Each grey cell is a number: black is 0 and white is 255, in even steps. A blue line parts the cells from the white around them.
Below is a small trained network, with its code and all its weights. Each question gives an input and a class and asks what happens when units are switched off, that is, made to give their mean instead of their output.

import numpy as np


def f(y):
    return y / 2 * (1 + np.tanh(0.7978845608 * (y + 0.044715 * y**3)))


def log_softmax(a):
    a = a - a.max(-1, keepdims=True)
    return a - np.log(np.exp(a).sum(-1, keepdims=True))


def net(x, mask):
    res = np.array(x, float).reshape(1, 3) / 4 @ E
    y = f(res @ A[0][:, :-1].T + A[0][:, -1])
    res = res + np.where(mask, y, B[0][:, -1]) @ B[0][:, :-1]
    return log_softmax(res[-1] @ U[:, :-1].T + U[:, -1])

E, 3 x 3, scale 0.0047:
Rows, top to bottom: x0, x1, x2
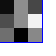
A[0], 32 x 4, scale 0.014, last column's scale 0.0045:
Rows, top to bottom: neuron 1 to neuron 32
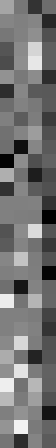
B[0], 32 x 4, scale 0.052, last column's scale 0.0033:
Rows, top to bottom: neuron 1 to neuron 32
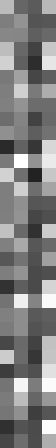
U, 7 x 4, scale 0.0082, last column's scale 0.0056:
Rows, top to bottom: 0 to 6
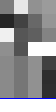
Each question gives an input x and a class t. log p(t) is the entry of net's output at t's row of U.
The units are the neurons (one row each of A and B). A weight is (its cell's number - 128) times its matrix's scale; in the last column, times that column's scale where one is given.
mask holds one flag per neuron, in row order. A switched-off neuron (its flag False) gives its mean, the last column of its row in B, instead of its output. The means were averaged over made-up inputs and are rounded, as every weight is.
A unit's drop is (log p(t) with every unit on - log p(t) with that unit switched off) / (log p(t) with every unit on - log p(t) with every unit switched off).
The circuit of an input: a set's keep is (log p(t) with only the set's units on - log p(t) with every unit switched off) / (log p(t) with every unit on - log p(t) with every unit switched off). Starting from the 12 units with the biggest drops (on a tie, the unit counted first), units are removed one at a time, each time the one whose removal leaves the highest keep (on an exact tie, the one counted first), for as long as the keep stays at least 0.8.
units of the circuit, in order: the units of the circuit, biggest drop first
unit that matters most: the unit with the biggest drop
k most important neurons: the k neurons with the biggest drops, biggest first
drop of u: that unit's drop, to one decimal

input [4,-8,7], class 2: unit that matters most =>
neuron 13
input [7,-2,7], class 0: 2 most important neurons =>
(neuron 12; neuron 7)
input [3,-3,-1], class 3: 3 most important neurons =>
(neuron 28; neuron 22; neuron 5)
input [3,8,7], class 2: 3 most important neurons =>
(neuron 5; neuron 17; neuron 4)
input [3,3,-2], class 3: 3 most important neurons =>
(neuron 28; neuron 22; neuron 13)
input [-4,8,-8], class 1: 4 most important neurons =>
(neuron 31; neuron 27; neuron 25; neuron 19)
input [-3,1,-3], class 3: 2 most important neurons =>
(neuron 12; neuron 11)
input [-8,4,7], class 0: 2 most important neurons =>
(neuron 28; neuron 22)
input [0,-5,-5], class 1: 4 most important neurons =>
(neuron 31; neuron 5; neuron 27; neuron 17)
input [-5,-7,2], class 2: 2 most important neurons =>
(neuron 13; neuron 26)
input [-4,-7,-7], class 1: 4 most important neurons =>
(neuron 31; neuron 27; neuron 25; neuron 5)
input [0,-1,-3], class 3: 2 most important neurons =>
(neuron 11; neuron 21)
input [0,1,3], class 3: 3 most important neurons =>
(neuron 31; neuron 27; neuron 25)
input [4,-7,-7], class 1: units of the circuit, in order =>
(neuron 31)
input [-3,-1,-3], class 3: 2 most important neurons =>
(neuron 12; neuron 11)
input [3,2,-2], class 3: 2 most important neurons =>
(neuron 28; neuron 22)
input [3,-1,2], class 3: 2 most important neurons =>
(neuron 28; neuron 22)
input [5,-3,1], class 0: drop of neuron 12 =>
0.1
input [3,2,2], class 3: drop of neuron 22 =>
0.2
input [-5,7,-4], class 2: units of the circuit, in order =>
(neuron 5)
